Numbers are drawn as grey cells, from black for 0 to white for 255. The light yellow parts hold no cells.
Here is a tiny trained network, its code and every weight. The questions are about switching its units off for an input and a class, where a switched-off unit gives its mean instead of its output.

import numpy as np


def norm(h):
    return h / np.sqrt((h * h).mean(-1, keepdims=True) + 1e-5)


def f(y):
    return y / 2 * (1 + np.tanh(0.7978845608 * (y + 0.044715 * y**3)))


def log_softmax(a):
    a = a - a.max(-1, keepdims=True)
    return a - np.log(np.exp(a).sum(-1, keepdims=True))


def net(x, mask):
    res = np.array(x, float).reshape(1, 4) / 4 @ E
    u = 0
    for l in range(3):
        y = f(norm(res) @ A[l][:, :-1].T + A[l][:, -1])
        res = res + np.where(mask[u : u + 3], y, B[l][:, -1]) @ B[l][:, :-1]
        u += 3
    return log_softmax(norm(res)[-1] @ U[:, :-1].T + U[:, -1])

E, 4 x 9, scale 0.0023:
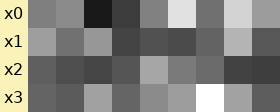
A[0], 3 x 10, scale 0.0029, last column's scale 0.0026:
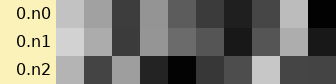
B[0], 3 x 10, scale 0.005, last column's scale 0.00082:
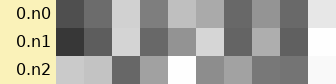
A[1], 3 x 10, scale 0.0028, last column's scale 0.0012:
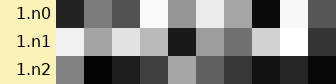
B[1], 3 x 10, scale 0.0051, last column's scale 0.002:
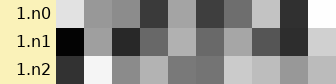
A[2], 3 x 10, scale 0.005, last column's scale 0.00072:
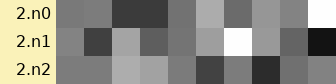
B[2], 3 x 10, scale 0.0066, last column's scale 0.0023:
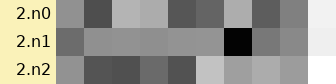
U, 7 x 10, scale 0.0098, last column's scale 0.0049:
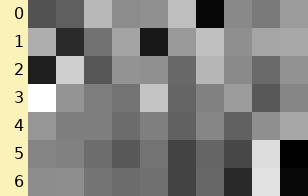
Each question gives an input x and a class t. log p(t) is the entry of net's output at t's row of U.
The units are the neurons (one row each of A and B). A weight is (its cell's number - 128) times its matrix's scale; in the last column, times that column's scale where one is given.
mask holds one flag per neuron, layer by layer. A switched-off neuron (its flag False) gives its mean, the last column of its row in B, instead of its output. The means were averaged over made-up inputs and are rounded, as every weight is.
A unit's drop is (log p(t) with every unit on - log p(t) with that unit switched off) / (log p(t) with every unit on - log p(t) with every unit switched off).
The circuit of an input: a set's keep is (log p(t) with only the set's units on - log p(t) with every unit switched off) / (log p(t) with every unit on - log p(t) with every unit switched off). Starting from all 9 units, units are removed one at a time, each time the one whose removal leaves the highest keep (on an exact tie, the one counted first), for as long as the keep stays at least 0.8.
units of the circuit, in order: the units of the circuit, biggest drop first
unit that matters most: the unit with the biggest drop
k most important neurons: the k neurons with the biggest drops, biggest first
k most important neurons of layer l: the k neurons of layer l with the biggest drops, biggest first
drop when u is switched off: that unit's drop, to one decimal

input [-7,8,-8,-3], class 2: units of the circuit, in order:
(1.n1)
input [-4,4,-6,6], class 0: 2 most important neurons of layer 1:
(1.n2, 1.n0)
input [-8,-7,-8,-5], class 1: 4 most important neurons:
(2.n2, 1.n2, 0.n2, 2.n1)
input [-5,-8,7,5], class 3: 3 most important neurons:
(1.n0, 1.n1, 0.n1)
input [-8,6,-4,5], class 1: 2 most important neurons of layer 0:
(0.n1, 0.n0)
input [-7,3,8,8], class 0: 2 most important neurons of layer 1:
(1.n1, 1.n0)
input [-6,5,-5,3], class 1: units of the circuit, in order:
(2.n2, 1.n0)
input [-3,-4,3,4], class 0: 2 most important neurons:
(2.n1, 0.n2)
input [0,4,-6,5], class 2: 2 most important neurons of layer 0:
(0.n1, 0.n0)
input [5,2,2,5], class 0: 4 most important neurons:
(2.n1, 2.n2, 1.n0, 1.n1)
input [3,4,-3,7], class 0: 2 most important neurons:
(2.n1, 1.n0)
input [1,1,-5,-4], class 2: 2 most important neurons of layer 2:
(2.n1, 2.n2)
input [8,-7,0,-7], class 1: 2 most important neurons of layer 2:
(2.n0, 2.n1)
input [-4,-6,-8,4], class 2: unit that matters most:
1.n1
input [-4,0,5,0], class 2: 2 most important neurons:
(1.n2, 2.n0)
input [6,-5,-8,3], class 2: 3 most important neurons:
(1.n1, 2.n2, 0.n2)
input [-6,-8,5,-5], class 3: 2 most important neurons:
(1.n0, 2.n0)
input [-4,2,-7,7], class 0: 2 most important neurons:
(2.n1, 1.n2)
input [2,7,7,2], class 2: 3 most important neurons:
(1.n2, 1.n0, 2.n2)
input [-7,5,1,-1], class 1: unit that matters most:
2.n2
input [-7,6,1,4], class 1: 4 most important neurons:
(2.n2, 1.n0, 0.n1, 0.n0)
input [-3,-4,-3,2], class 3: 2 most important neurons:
(1.n0, 1.n2)
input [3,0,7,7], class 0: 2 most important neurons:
(2.n1, 1.n1)
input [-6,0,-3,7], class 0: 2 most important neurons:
(2.n1, 2.n0)
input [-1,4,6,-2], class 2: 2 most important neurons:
(1.n2, 1.n0)
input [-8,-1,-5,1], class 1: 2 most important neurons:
(2.n2, 1.n2)
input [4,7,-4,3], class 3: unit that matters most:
0.n2
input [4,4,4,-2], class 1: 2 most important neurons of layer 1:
(1.n1, 1.n0)
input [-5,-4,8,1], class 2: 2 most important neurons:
(1.n2, 2.n0)
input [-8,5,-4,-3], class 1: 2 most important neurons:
(2.n2, 1.n0)
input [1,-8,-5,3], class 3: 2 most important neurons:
(1.n0, 1.n2)
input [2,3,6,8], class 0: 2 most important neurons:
(2.n1, 1.n1)
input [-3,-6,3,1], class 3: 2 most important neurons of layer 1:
(1.n0, 1.n1)
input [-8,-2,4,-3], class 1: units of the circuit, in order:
(2.n2)
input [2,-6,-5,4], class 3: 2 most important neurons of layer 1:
(1.n0, 1.n2)
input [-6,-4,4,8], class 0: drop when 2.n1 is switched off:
1.9
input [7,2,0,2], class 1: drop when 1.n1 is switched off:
0.0
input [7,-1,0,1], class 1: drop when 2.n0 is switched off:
0.2
